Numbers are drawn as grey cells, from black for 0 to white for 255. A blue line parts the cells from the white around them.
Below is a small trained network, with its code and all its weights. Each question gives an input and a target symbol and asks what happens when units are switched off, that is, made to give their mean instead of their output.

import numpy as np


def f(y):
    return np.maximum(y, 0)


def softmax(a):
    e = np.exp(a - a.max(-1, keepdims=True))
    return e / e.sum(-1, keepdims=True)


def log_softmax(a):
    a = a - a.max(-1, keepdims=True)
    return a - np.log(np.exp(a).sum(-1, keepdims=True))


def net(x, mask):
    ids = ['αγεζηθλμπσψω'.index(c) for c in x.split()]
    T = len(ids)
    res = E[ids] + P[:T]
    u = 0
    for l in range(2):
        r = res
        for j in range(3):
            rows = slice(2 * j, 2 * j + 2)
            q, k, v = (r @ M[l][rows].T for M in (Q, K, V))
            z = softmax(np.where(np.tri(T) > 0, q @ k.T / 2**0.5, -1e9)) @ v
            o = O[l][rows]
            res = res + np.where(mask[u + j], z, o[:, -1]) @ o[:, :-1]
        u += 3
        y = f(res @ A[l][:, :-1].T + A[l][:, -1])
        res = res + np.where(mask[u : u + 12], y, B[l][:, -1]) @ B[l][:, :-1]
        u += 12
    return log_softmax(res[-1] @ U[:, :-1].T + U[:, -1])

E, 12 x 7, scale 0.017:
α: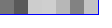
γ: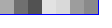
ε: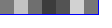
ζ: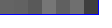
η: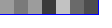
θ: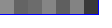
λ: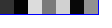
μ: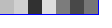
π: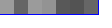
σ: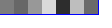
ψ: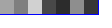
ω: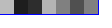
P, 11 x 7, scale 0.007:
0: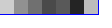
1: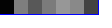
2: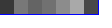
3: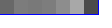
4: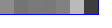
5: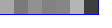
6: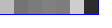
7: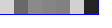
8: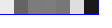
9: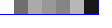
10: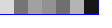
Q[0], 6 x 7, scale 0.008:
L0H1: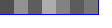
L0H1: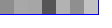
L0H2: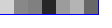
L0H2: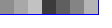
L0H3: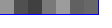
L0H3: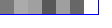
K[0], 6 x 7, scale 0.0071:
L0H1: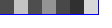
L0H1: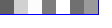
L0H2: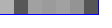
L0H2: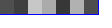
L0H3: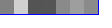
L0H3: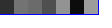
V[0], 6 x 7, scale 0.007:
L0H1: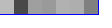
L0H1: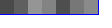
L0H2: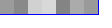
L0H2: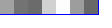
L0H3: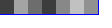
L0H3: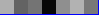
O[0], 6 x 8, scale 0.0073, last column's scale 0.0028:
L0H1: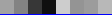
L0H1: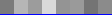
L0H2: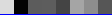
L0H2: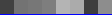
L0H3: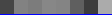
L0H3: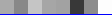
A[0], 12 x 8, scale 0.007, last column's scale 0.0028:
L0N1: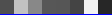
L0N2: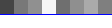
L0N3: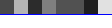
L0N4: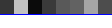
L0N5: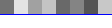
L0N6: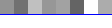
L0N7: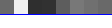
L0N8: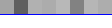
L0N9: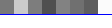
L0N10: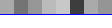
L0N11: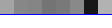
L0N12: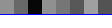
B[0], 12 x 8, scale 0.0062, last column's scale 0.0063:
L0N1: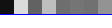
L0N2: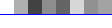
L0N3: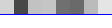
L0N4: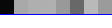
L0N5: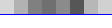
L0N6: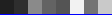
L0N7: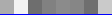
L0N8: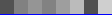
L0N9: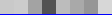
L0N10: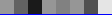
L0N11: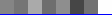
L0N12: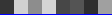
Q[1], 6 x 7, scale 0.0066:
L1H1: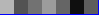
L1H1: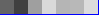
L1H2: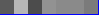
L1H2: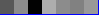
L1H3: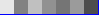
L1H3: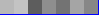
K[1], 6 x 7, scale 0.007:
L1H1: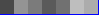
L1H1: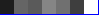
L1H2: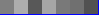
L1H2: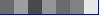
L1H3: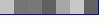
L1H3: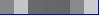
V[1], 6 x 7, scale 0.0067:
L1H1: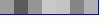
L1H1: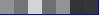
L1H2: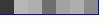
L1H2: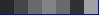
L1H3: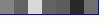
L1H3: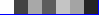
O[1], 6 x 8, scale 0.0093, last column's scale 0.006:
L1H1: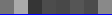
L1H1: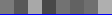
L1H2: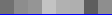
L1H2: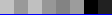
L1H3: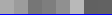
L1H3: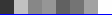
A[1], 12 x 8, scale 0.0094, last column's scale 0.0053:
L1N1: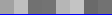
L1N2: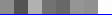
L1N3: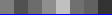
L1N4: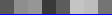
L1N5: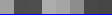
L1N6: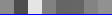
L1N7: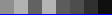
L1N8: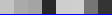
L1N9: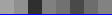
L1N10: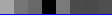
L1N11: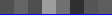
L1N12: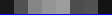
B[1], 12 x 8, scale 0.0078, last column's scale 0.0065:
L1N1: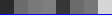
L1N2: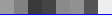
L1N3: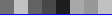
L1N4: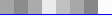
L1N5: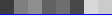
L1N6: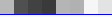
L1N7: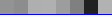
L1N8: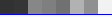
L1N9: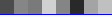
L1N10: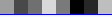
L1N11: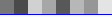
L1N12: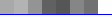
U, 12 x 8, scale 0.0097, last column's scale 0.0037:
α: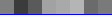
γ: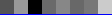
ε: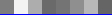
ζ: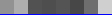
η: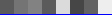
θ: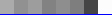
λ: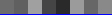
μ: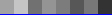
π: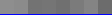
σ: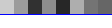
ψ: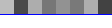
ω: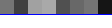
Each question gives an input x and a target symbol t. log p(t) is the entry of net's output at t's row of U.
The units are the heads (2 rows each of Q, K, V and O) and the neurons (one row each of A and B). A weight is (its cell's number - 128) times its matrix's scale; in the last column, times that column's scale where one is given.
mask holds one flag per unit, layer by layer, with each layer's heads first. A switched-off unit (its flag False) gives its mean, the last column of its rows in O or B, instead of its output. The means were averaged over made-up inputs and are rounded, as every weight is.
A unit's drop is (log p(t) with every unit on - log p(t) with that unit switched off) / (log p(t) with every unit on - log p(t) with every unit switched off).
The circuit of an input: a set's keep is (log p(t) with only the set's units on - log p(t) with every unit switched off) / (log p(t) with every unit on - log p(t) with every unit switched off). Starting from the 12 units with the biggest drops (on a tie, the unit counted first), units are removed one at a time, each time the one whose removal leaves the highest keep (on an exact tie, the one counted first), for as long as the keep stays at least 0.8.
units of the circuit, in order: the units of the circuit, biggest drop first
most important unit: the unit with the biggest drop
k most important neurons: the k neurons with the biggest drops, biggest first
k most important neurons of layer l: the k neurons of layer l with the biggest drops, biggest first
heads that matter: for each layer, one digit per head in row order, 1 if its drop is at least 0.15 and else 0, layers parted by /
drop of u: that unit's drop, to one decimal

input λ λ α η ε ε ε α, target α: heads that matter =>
000 / 000
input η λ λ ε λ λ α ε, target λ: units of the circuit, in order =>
(L1N8 L1N1)
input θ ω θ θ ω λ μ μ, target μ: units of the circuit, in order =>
(L1N9 L1N7 L0N5)
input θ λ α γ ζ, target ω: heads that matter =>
100 / 101
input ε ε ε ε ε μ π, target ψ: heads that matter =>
000 / 100
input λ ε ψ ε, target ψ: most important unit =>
L1H3
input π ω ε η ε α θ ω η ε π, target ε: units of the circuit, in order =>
(L1H3 L1N10)
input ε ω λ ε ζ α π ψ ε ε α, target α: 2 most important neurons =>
(L0N6 L1N4)
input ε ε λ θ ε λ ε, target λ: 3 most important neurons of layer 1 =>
(L1N8 L1N1 L1N9)
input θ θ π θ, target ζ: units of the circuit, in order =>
(L1H2 L1N4 L0N6 L1N8)
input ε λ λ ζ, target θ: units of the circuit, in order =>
(L1H2 L1N7 L0H3)
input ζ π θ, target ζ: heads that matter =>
110 / 110
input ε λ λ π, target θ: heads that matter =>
101 / 010
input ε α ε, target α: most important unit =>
L0H2
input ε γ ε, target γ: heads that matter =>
010 / 111
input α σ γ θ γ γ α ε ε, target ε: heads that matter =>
001 / 111
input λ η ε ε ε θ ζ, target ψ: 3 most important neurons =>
(L0N3 L1N6 L0N7)
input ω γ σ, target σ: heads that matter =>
001 / 100
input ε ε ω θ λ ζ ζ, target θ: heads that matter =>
001 / 011
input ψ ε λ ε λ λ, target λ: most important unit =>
L0N6
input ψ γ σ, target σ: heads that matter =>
000 / 000
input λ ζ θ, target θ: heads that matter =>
000 / 010
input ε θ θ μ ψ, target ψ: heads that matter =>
000 / 100
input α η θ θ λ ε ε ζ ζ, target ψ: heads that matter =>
001 / 000
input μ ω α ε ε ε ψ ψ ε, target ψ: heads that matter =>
001 / 100
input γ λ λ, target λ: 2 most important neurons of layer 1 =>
(L1N3 L1N12)
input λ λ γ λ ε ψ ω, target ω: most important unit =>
L1N11
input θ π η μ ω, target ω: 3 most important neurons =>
(L1N11 L0N12 L1N9)
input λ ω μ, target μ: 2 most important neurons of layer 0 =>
(L0N3 L0N12)
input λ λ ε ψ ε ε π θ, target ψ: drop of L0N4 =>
-0.1
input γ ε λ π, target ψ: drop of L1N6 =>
1.0
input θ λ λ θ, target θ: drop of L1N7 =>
0.3
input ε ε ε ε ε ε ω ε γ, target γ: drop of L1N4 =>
0.1
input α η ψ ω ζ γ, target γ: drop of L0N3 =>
0.0
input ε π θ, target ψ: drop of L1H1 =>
0.3
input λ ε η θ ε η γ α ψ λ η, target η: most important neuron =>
(L1N10)
